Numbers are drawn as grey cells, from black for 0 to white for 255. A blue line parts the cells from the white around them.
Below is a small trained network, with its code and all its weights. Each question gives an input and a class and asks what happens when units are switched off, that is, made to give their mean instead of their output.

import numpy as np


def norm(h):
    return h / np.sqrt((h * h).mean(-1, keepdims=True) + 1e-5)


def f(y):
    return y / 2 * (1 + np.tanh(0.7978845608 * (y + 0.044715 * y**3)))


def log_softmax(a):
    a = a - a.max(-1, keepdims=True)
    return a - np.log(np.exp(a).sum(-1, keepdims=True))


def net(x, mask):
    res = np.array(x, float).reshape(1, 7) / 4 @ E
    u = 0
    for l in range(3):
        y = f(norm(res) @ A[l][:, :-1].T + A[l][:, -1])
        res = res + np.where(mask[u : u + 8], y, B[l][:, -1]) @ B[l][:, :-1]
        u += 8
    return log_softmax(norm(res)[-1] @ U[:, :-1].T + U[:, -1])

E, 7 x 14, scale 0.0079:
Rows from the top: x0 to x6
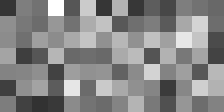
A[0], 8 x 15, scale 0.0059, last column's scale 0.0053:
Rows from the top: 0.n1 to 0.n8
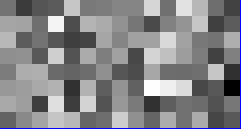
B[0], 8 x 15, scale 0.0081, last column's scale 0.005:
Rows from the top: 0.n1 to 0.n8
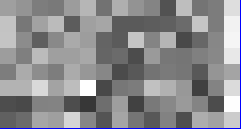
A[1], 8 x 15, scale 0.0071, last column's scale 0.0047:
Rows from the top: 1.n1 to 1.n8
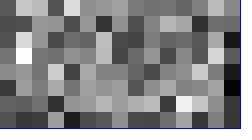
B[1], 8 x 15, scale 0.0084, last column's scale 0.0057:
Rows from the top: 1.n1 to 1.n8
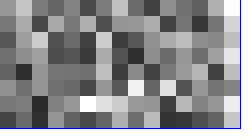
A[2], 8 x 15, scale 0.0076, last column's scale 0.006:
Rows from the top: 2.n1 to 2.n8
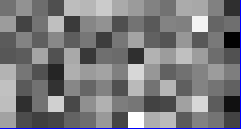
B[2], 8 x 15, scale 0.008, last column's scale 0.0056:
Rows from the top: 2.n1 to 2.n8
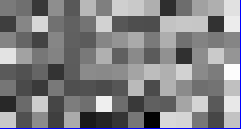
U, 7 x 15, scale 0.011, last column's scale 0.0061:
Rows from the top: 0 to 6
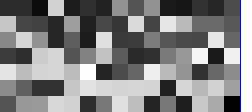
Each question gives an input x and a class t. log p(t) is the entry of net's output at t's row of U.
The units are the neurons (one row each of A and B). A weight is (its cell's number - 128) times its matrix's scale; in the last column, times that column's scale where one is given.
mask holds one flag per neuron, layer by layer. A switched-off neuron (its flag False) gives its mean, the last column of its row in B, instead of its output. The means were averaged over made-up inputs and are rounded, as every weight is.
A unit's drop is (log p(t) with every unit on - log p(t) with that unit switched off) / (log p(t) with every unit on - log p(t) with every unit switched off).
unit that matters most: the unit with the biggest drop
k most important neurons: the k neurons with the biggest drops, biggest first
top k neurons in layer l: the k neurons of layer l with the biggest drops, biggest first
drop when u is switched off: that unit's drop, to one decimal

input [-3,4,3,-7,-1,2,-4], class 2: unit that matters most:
1.n4
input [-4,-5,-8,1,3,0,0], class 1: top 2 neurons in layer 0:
0.n3; 0.n4
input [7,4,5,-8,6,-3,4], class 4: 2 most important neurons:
0.n6; 0.n4
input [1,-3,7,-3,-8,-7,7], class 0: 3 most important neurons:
0.n7; 1.n2; 1.n8
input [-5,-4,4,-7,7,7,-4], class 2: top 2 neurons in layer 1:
1.n4; 1.n3
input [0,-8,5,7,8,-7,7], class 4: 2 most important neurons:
0.n6; 1.n2
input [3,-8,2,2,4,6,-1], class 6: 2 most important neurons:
0.n8; 1.n1
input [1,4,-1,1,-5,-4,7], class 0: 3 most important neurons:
1.n8; 0.n7; 1.n2
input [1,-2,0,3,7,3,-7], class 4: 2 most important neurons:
0.n6; 2.n7
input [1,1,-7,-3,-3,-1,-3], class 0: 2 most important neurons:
1.n8; 0.n7
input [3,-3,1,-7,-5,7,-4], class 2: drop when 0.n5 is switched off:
0.0
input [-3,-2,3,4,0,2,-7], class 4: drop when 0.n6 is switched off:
0.1
